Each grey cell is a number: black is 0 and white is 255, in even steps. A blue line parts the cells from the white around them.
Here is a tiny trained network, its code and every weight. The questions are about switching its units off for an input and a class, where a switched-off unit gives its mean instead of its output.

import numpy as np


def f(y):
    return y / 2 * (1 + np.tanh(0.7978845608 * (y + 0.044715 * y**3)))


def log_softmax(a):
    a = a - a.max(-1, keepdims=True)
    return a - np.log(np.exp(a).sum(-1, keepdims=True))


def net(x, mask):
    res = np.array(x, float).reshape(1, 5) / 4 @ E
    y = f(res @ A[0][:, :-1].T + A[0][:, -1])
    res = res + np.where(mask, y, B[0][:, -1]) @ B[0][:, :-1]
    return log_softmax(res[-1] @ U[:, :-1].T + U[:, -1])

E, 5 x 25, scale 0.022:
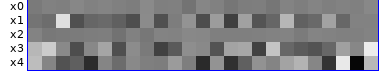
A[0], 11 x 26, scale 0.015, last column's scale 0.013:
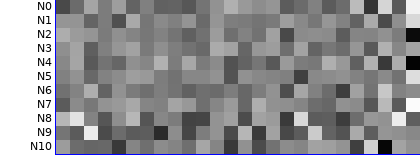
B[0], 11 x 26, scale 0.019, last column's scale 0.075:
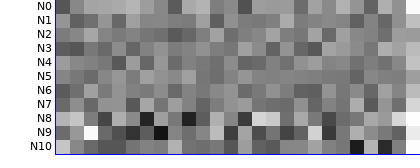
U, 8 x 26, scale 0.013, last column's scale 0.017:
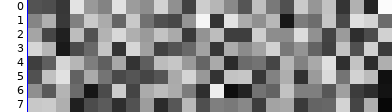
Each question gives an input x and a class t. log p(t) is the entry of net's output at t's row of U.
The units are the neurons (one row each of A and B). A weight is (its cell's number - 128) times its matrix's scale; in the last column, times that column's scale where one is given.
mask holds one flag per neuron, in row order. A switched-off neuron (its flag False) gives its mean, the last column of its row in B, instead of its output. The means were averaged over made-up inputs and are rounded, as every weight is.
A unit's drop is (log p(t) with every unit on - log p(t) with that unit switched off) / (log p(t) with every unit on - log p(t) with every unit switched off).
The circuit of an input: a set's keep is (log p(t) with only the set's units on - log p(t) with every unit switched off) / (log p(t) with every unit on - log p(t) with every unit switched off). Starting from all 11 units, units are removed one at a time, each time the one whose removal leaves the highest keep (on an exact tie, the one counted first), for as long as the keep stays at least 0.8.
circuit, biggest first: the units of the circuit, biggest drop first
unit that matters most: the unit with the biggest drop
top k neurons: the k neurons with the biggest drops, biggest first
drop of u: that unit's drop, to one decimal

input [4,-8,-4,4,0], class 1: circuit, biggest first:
(N10, N9)
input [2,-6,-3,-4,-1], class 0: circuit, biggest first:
(N8, N9)
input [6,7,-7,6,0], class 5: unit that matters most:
N10
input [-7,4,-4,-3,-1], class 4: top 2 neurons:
(N8, N10)
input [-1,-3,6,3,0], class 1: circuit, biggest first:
(N10, N9)
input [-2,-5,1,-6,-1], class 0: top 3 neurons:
(N8, N9, N10)
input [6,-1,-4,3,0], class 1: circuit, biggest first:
(N9, N10)
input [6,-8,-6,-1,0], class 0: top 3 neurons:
(N8, N10, N9)
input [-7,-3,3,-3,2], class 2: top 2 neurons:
(N8, N9)
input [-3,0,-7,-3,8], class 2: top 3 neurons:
(N8, N9, N1)
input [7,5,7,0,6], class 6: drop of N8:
1.1
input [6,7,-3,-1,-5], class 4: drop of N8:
1.0
